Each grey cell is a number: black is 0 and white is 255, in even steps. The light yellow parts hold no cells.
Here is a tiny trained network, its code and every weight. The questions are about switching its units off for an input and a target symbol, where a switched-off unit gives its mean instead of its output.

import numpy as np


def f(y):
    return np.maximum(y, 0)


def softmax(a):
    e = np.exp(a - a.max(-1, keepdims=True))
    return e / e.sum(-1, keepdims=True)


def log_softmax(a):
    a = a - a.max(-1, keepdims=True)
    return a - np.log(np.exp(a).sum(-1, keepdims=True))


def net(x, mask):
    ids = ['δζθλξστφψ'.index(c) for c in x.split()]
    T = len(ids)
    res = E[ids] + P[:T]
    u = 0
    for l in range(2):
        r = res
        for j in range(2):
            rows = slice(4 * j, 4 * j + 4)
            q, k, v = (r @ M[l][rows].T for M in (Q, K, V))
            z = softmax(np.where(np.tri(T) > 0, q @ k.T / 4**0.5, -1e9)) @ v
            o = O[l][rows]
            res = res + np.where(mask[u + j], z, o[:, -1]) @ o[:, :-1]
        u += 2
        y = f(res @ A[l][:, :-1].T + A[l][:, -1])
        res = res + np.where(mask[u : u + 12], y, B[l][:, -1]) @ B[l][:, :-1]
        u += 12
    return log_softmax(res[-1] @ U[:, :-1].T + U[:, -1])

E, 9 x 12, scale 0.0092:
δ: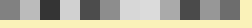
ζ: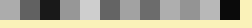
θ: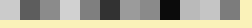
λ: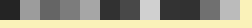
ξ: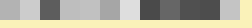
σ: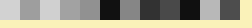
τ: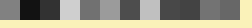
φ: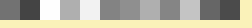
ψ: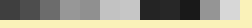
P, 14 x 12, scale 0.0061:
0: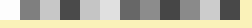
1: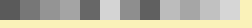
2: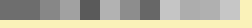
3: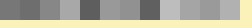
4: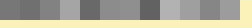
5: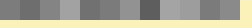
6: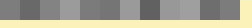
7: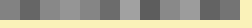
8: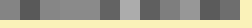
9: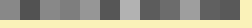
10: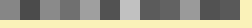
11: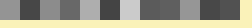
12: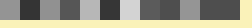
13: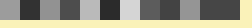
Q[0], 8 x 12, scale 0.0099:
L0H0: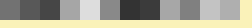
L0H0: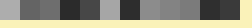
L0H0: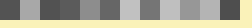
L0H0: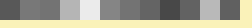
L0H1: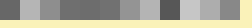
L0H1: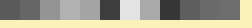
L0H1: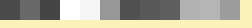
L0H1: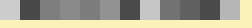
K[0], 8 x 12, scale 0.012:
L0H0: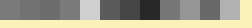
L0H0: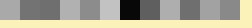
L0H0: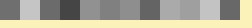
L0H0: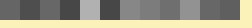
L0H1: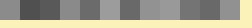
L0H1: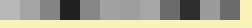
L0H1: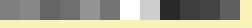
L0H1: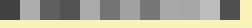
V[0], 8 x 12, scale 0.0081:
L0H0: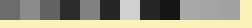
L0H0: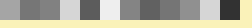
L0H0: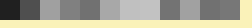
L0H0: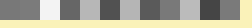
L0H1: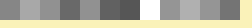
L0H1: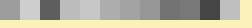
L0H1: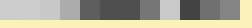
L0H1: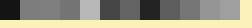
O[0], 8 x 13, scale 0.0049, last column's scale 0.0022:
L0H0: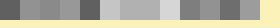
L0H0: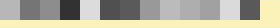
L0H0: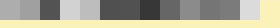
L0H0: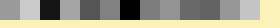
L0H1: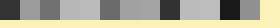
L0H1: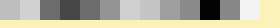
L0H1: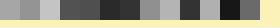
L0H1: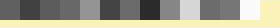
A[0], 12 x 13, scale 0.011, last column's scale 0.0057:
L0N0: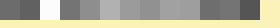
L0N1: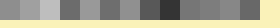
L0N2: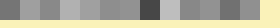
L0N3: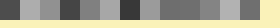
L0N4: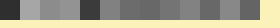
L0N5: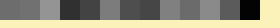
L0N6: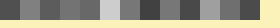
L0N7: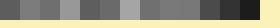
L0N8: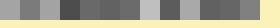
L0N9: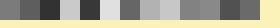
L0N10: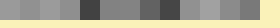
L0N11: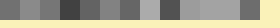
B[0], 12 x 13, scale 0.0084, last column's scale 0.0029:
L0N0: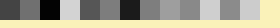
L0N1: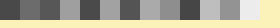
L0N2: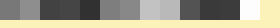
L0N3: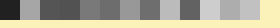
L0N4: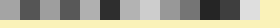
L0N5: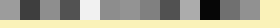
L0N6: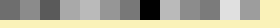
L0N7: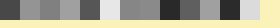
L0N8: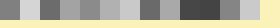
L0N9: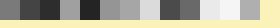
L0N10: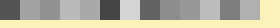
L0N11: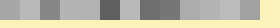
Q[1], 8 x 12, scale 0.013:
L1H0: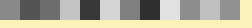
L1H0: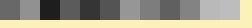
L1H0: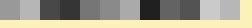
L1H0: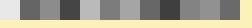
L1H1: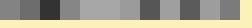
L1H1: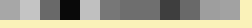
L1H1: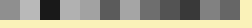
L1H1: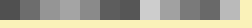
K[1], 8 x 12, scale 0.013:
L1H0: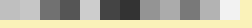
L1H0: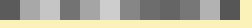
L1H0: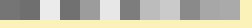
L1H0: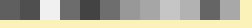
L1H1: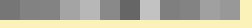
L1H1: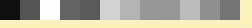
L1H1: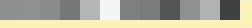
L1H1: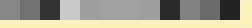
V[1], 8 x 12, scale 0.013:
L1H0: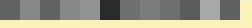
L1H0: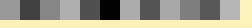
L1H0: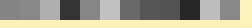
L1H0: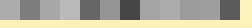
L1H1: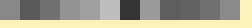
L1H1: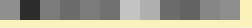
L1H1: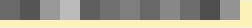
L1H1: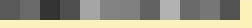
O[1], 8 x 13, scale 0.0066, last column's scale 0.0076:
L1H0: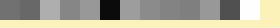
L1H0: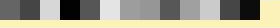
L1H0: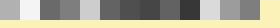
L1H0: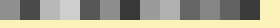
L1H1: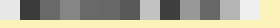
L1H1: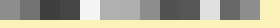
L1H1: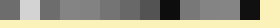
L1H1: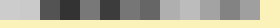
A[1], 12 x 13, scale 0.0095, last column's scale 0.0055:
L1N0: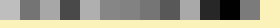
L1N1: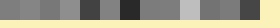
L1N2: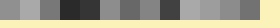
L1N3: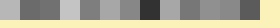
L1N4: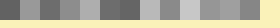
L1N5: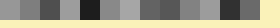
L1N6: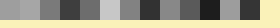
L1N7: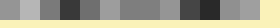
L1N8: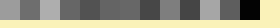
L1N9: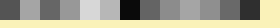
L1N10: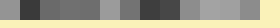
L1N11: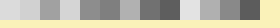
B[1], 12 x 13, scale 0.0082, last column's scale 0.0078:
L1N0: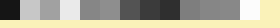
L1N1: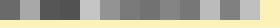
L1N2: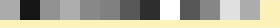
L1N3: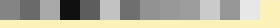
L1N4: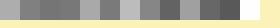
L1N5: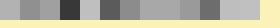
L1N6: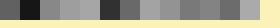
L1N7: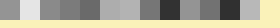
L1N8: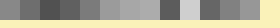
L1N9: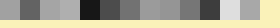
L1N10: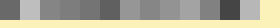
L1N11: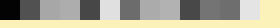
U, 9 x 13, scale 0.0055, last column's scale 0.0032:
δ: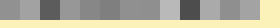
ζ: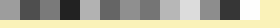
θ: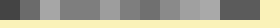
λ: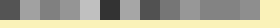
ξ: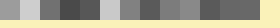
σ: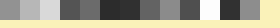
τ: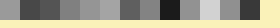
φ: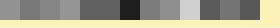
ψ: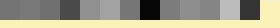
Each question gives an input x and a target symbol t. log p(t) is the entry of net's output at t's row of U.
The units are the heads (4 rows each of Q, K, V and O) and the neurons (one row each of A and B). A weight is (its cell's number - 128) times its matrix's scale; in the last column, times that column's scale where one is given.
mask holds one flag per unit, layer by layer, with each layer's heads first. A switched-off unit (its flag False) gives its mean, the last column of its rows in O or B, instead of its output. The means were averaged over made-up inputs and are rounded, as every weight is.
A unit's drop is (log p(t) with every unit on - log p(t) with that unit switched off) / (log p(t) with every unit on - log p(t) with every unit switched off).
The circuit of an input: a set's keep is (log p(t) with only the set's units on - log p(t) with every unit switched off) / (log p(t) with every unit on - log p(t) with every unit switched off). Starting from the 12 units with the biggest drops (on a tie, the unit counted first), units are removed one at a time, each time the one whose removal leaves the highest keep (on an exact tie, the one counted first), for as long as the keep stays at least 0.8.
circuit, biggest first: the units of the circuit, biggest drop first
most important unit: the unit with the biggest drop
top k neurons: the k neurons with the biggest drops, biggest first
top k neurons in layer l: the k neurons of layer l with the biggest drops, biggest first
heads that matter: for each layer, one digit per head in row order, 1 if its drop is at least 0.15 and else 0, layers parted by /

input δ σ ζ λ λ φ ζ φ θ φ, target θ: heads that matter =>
10 / 11
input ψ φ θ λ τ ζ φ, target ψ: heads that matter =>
01 / 11
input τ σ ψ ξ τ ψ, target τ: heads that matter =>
01 / 11
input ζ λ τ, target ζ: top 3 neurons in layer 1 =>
(L1N0 L1N3 L1N4)
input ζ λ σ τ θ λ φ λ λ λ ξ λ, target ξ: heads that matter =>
10 / 10
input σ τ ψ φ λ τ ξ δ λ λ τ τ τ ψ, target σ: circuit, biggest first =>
(L1H0 L0N1)
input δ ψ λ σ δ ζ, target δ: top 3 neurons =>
(L0N9 L0N4 L0N2)
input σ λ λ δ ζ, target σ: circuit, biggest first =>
(L1H0 L0H1)
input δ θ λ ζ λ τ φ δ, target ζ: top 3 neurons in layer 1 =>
(L1N0 L1N11 L1N9)
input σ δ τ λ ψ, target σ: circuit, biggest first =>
(L1H0)
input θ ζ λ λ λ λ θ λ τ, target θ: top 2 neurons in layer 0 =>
(L0N11 L0N10)
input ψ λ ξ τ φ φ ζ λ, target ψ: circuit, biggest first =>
(L1H0 L0H1)
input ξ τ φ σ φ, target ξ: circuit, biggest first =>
(L0H1 L0N8 L1N7)
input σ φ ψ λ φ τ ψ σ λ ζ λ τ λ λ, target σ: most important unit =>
L0H1
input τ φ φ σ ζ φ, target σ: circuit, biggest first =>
(L0H0 L1H0 L0H1)
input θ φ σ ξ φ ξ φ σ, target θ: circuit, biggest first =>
(L1H1 L1H0)
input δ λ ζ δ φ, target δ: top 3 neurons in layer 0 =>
(L0N0 L0N8 L0N4)
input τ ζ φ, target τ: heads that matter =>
01 / 01
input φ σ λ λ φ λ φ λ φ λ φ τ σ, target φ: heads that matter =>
01 / 11
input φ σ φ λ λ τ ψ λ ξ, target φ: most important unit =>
L1H1
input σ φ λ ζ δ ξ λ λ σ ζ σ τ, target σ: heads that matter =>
01 / 10
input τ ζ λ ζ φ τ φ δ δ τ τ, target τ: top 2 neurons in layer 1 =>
(L1N0 L1N11)
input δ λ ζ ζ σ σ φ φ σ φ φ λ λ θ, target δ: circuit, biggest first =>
(L0H1 L0N8 L0N1)
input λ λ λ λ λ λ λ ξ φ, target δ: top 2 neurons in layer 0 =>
(L0N0 L0N4)
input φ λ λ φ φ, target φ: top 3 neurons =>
(L1N0 L0N2 L0N0)
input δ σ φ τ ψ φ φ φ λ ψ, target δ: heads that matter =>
11 / 10
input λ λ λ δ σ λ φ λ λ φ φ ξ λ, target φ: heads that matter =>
00 / 10
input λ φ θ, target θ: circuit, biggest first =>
(L1N11 L0N10)
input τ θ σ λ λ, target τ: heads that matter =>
01 / 01
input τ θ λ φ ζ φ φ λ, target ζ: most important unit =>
L0N4
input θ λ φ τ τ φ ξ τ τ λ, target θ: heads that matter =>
11 / 11
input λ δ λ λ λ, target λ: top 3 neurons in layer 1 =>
(L1N0 L1N3 L1N11)
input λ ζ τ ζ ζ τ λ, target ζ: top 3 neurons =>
(L0N11 L0N0 L1N0)
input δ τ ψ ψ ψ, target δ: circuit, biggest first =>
(L0H1 L1H0)
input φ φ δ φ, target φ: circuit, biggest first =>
(L1H1 L0H0)
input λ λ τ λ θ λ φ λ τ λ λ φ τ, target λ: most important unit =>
L0H0
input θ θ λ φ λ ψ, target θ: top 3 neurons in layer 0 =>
(L0N11 L0N10 L0N7)
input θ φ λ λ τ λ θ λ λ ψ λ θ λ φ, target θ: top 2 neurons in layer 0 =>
(L0N11 L0N4)
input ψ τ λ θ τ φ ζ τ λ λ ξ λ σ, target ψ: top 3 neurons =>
(L1N2 L0N6 L0N7)
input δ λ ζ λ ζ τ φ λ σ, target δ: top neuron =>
(L0N1)
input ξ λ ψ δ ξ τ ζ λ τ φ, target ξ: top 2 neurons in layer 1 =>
(L1N7 L1N3)
